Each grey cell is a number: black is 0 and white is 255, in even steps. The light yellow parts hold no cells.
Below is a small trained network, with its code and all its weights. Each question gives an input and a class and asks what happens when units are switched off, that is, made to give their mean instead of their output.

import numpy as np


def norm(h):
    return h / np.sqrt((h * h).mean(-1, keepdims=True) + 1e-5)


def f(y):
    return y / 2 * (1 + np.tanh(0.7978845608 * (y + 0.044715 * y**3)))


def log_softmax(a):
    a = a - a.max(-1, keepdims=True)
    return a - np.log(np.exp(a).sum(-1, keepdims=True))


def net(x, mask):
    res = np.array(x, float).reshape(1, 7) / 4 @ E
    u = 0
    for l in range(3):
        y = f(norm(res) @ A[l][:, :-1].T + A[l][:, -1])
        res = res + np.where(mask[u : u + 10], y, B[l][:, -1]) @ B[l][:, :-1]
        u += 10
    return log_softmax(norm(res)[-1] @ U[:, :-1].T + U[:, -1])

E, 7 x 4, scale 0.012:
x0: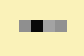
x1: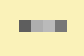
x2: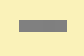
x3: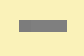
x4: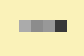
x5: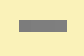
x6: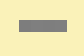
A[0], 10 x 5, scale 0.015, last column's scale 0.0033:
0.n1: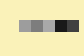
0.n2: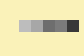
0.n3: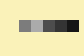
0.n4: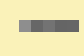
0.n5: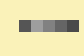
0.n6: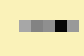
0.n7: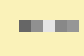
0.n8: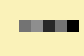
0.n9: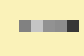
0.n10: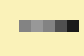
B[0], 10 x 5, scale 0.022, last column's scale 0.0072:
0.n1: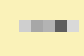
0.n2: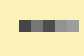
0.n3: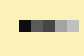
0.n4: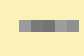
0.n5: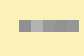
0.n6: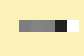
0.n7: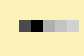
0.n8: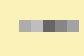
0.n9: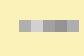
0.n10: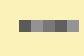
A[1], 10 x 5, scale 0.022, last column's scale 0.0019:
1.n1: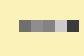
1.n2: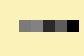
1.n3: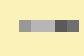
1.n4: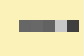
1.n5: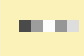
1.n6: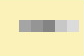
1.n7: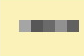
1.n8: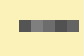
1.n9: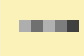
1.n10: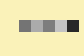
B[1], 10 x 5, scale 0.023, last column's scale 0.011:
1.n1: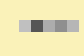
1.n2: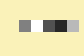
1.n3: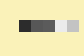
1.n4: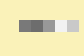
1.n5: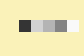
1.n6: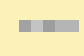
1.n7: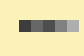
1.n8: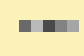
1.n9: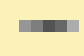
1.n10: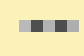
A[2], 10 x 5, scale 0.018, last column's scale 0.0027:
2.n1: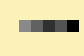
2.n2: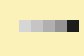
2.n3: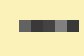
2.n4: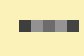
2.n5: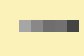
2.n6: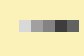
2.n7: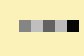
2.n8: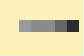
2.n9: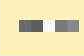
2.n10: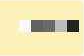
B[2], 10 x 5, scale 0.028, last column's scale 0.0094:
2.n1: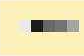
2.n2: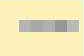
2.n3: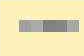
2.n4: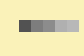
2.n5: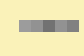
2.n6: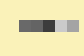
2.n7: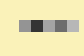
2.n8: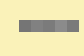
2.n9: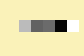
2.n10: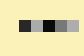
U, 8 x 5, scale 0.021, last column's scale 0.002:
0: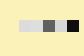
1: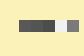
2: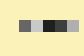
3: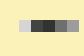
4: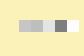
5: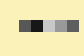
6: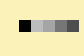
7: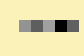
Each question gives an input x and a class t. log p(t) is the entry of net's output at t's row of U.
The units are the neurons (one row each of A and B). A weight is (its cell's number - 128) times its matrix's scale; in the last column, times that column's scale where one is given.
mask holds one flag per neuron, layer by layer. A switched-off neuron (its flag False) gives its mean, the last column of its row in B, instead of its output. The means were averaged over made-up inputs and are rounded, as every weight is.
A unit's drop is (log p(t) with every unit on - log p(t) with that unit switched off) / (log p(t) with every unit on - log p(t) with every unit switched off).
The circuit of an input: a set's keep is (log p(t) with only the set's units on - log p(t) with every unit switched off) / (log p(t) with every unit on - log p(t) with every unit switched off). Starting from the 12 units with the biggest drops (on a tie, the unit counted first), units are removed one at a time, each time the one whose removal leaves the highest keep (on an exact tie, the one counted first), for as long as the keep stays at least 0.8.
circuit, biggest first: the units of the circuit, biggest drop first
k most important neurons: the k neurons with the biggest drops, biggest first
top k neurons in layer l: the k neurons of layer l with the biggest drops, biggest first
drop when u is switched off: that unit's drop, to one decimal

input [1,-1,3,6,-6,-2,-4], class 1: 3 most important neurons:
0.n6; 0.n9; 1.n4
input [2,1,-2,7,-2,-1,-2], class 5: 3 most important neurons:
0.n6; 0.n1; 1.n4
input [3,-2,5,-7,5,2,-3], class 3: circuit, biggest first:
1.n5
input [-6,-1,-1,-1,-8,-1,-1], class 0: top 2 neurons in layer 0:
0.n6; 0.n7
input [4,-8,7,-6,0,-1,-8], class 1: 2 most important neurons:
0.n6; 0.n1
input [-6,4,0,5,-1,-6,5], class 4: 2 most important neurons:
0.n6; 0.n9
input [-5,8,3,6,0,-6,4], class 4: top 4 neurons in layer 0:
0.n6; 0.n7; 0.n9; 0.n1
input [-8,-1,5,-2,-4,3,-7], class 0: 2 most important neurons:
1.n5; 0.n7
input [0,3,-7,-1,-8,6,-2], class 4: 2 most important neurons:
0.n6; 0.n3
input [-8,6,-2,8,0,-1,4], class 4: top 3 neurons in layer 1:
1.n10; 1.n1; 1.n7
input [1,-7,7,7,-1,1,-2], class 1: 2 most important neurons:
0.n6; 1.n7
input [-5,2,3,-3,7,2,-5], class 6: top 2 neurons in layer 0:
0.n1; 0.n9
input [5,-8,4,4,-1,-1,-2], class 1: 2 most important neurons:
0.n6; 0.n1
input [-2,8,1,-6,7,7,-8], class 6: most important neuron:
1.n3
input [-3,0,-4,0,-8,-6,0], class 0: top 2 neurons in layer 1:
1.n6; 1.n5
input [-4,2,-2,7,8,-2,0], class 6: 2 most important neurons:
0.n1; 1.n3
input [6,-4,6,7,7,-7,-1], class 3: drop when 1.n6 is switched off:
0.1
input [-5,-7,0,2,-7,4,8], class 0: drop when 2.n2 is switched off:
0.1
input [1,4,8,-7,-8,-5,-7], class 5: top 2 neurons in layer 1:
1.n4; 1.n2
